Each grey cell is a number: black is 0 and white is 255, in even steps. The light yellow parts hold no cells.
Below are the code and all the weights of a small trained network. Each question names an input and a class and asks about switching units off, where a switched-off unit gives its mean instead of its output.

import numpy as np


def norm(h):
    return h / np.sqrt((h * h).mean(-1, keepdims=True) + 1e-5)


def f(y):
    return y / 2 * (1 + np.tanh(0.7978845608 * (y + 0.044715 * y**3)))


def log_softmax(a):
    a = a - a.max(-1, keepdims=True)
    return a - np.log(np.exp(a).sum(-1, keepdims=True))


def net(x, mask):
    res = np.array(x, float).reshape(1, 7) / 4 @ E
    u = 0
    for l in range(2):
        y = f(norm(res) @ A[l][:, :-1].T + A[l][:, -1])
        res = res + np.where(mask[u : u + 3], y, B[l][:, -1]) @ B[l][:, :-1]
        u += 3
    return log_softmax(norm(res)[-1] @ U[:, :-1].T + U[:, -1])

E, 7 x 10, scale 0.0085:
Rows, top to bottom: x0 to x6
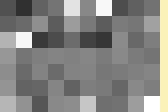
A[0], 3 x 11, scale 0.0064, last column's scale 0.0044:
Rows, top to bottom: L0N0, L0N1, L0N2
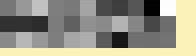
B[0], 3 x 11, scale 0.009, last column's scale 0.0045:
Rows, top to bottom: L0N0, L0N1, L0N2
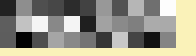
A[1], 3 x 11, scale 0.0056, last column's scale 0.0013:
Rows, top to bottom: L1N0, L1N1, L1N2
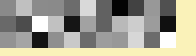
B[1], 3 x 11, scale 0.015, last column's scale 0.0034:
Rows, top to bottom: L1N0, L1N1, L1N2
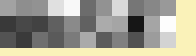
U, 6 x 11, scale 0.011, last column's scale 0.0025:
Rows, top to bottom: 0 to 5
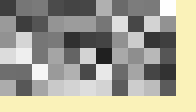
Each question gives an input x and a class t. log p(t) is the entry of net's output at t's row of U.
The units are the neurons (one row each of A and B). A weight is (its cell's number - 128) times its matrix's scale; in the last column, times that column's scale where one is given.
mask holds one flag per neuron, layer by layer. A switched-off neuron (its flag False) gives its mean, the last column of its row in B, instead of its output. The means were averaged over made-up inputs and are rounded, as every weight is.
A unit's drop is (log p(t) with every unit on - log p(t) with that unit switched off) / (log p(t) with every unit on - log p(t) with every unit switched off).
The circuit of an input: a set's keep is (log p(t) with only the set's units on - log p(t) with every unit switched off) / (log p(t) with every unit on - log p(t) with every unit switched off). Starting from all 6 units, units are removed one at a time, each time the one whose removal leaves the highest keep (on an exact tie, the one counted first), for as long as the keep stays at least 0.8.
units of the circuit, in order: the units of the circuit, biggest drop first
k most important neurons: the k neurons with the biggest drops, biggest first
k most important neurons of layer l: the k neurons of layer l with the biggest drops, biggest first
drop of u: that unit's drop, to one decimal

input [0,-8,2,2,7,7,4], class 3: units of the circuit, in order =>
[L1N1]
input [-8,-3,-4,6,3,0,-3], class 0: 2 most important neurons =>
[L1N1 L0N0]
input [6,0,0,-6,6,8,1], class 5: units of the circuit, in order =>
[L0N0 L1N1]
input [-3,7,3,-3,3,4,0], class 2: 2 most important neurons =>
[L1N1 L1N2]
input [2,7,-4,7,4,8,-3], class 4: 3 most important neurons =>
[L0N1 L1N1 L1N2]
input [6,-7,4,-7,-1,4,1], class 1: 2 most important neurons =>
[L1N2 L0N0]
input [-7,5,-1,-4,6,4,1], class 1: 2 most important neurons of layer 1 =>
[L1N1 L1N0]
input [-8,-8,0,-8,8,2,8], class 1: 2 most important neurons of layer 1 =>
[L1N1 L1N0]
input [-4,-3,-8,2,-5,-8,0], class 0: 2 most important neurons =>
[L1N1 L1N0]
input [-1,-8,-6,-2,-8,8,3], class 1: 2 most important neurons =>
[L1N1 L0N0]
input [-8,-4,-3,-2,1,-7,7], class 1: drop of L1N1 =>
0.9
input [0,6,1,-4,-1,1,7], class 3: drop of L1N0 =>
-0.4
